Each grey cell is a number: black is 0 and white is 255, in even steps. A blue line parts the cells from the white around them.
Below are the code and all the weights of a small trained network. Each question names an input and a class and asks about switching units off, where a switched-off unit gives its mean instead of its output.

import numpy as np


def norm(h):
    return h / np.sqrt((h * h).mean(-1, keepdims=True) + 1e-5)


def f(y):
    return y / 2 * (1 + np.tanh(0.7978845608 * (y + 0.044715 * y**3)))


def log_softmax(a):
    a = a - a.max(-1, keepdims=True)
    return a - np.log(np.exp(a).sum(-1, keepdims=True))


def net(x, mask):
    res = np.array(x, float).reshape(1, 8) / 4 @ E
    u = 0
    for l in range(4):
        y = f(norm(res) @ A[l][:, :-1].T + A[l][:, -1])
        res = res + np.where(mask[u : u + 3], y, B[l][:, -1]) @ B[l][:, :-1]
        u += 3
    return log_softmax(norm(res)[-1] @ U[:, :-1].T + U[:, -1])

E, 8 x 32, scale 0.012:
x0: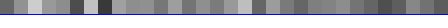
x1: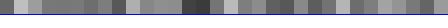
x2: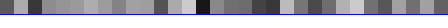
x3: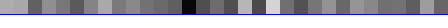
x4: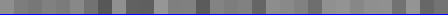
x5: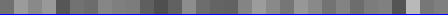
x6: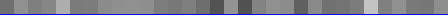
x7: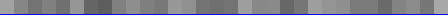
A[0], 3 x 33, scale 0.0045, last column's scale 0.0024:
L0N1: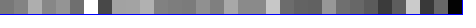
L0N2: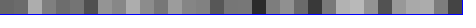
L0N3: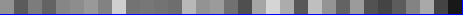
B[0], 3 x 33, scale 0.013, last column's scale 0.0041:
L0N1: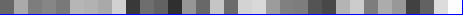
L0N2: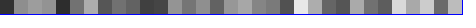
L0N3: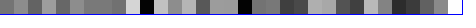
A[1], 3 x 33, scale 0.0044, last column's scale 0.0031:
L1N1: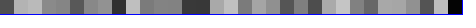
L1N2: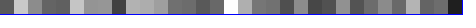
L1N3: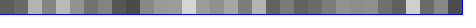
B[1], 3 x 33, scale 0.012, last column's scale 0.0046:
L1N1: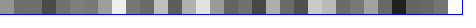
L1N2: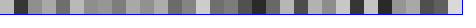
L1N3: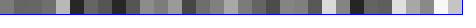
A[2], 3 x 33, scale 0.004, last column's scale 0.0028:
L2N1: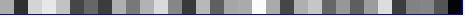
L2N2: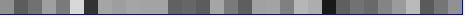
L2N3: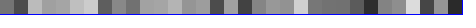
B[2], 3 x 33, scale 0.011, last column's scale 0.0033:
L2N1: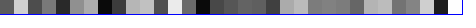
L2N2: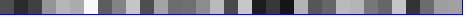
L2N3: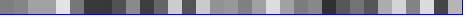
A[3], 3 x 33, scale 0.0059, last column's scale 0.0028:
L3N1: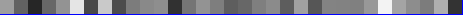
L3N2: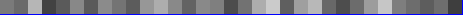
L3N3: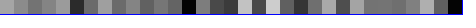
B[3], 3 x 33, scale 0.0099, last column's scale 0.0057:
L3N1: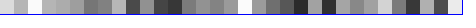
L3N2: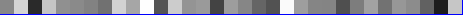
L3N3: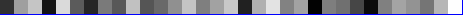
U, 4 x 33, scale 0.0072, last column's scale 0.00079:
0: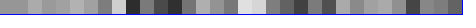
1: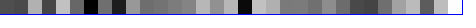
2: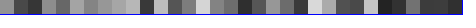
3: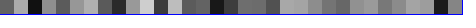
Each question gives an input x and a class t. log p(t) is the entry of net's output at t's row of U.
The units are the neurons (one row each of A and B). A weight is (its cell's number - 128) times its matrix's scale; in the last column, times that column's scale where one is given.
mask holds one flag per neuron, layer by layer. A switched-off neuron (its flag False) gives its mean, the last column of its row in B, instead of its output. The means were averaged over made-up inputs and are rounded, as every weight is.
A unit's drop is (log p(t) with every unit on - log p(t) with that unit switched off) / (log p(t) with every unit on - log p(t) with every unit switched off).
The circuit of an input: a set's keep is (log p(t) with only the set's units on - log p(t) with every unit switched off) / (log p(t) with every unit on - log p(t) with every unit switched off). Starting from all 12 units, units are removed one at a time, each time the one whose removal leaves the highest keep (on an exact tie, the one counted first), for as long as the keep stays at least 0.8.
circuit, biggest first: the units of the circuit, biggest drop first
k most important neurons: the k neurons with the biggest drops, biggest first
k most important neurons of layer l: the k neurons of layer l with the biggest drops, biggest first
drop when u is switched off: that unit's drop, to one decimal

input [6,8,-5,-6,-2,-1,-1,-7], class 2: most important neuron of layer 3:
[L3N1]
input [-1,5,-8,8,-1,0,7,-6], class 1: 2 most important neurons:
[L3N3; L1N1]
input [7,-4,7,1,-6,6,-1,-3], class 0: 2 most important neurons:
[L0N1; L2N1]
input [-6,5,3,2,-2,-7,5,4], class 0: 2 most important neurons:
[L3N1; L0N3]
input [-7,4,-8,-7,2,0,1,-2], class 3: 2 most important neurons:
[L2N1; L0N1]
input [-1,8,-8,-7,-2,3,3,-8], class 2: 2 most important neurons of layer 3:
[L3N3; L3N2]
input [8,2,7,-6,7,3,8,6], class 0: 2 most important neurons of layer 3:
[L3N3; L3N2]
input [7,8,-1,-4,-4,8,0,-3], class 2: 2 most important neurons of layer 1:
[L1N1; L1N2]
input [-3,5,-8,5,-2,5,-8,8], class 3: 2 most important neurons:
[L2N1; L3N2]
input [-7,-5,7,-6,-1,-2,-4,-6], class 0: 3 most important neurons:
[L3N1; L2N1; L3N3]
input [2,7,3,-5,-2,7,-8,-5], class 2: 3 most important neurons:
[L1N1; L1N2; L3N3]
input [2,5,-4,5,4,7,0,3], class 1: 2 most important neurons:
[L3N3; L0N3]
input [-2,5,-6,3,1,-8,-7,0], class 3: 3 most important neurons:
[L2N1; L3N2; L0N3]
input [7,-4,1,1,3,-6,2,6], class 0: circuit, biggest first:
[L0N1]
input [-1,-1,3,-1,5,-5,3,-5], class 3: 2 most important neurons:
[L3N3; L0N1]
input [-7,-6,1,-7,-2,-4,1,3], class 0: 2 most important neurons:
[L3N1; L3N3]
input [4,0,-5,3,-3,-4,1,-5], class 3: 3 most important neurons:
[L2N1; L3N2; L3N1]
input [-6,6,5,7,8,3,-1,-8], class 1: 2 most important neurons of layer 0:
[L0N1; L0N2]
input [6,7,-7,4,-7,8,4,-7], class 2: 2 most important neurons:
[L1N1; L1N2]
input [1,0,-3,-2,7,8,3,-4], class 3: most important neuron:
[L3N3]
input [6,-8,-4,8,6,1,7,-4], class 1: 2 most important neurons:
[L3N3; L1N1]
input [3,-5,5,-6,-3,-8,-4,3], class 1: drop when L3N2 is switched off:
0.1
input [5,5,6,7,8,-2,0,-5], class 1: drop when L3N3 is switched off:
1.0
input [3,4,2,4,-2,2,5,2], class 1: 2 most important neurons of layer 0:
[L0N3; L0N2]
